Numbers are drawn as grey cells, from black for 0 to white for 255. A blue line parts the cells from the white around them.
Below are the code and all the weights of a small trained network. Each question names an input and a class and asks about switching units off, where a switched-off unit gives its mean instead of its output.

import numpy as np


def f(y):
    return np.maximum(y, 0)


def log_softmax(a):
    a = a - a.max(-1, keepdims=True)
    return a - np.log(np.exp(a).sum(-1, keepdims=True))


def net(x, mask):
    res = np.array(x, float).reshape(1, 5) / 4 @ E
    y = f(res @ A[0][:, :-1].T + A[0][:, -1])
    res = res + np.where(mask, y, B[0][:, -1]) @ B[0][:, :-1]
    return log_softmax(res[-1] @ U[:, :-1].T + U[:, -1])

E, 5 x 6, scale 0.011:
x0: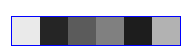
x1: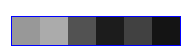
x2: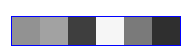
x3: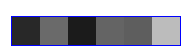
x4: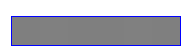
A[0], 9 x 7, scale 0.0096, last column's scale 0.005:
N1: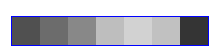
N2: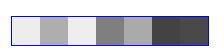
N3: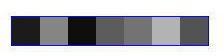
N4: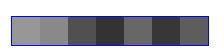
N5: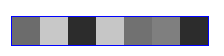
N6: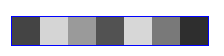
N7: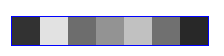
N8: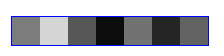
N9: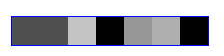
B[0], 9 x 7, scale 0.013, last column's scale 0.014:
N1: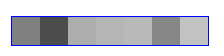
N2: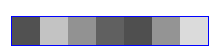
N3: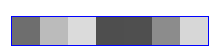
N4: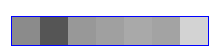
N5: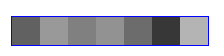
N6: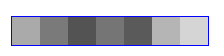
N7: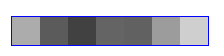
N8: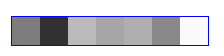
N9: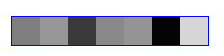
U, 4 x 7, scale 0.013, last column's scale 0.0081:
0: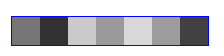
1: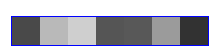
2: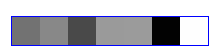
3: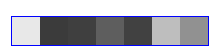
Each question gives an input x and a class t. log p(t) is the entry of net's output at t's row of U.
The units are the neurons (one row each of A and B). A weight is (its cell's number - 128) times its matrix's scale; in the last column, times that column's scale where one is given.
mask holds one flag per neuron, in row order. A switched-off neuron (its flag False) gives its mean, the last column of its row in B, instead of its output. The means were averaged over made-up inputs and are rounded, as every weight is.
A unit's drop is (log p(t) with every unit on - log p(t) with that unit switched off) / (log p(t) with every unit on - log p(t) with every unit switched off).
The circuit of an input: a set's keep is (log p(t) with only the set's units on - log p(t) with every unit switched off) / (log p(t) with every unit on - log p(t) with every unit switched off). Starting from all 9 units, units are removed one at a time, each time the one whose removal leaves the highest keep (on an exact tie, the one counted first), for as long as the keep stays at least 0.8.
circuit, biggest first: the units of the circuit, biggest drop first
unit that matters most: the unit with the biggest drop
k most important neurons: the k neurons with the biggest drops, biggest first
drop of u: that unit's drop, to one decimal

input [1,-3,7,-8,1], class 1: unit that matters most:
N2
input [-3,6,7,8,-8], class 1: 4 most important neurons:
(N3; N9; N5; N1)
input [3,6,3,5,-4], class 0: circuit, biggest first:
(N8; N4)
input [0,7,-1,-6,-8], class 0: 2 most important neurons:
(N8; N4)
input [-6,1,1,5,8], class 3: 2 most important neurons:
(N7; N6)
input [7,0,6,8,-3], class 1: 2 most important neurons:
(N3; N9)
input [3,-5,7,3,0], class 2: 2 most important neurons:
(N8; N5)
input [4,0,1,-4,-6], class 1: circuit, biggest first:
(N7; N2)
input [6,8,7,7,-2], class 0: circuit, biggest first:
(N4; N8)
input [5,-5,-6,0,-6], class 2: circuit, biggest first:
(N9; N8; N6)
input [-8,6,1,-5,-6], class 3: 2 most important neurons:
(N6; N7)
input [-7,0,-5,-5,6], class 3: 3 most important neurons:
(N6; N7; N3)
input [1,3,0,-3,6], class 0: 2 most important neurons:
(N3; N9)
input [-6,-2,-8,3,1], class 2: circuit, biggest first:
(N9)
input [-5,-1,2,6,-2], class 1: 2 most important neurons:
(N3; N5)
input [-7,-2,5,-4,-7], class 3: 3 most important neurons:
(N7; N6; N9)
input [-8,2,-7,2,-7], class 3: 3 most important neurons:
(N6; N7; N5)
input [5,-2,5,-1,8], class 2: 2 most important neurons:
(N6; N7)
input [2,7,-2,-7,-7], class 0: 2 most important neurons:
(N8; N4)
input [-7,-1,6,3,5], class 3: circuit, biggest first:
(N7)
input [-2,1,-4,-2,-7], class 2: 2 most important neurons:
(N3; N9)
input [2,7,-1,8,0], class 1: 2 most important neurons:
(N3; N1)
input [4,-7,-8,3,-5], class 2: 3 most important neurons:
(N9; N8; N4)
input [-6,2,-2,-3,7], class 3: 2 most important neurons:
(N6; N7)
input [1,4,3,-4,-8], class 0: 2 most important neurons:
(N9; N3)
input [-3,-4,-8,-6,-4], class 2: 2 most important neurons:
(N9; N3)
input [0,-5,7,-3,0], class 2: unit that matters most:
N8
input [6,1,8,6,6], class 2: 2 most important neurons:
(N5; N2)
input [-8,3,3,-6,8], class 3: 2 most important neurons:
(N7; N6)
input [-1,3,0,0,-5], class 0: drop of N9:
0.4
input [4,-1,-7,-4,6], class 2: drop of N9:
0.5
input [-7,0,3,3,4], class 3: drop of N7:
0.5
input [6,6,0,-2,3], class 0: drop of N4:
0.2
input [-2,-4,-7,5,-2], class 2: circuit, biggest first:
(N9)
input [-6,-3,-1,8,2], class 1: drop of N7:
0.0
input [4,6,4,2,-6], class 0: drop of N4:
0.1
